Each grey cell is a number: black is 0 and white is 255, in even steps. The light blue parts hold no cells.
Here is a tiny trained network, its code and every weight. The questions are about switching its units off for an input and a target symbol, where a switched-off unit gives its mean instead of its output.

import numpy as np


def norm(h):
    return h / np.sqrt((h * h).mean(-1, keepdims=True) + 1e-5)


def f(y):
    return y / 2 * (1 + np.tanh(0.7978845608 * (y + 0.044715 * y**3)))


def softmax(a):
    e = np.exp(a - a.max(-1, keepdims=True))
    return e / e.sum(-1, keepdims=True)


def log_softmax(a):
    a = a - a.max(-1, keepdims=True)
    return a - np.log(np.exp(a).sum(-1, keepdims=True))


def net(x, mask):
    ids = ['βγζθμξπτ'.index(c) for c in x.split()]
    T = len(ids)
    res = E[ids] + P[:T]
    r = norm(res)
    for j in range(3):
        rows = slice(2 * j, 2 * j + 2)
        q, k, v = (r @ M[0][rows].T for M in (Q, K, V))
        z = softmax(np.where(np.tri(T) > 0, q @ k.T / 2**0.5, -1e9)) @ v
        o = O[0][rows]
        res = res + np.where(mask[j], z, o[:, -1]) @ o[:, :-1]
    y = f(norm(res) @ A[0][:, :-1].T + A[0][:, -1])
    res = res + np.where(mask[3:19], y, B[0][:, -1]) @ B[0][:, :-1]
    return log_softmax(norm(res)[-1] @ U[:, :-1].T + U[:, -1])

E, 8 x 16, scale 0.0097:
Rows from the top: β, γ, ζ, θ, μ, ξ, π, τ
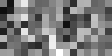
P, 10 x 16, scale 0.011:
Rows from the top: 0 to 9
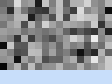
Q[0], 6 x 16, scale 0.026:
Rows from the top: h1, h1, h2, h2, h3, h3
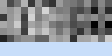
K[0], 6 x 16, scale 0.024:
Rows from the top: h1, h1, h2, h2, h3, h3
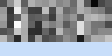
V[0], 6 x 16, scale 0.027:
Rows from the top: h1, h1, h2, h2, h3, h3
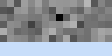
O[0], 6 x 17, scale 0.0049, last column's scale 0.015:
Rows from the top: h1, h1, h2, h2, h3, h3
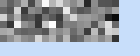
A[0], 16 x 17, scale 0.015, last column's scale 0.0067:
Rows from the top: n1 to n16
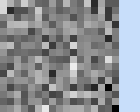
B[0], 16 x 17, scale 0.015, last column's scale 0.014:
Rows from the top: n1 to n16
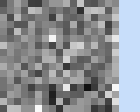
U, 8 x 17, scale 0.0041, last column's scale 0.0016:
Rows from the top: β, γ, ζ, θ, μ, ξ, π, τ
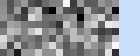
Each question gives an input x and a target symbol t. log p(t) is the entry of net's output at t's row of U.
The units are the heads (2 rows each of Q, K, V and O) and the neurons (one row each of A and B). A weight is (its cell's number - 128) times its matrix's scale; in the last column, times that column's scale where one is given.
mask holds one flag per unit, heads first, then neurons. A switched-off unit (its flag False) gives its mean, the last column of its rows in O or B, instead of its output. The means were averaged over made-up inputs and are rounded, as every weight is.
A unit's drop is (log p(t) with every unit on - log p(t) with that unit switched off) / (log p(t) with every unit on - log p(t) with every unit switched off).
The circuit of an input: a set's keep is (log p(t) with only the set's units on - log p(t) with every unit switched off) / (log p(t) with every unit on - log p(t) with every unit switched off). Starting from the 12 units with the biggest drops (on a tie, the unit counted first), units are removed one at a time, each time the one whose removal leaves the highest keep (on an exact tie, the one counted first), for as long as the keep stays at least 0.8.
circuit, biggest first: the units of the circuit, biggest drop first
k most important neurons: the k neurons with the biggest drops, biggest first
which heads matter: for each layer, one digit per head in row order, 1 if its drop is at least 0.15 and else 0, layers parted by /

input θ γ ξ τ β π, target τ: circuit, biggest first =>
h2
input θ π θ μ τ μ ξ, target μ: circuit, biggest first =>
h1; n16; h2
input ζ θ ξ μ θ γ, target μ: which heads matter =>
100
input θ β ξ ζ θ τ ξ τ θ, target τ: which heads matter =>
010
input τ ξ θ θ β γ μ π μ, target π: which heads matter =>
010
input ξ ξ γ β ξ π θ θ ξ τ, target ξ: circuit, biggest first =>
h2; h1; n7
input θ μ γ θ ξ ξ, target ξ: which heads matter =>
000
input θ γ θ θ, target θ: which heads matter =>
100
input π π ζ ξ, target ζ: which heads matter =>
101
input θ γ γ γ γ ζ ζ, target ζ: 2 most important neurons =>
n4; n13
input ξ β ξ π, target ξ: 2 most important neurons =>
n7; n13
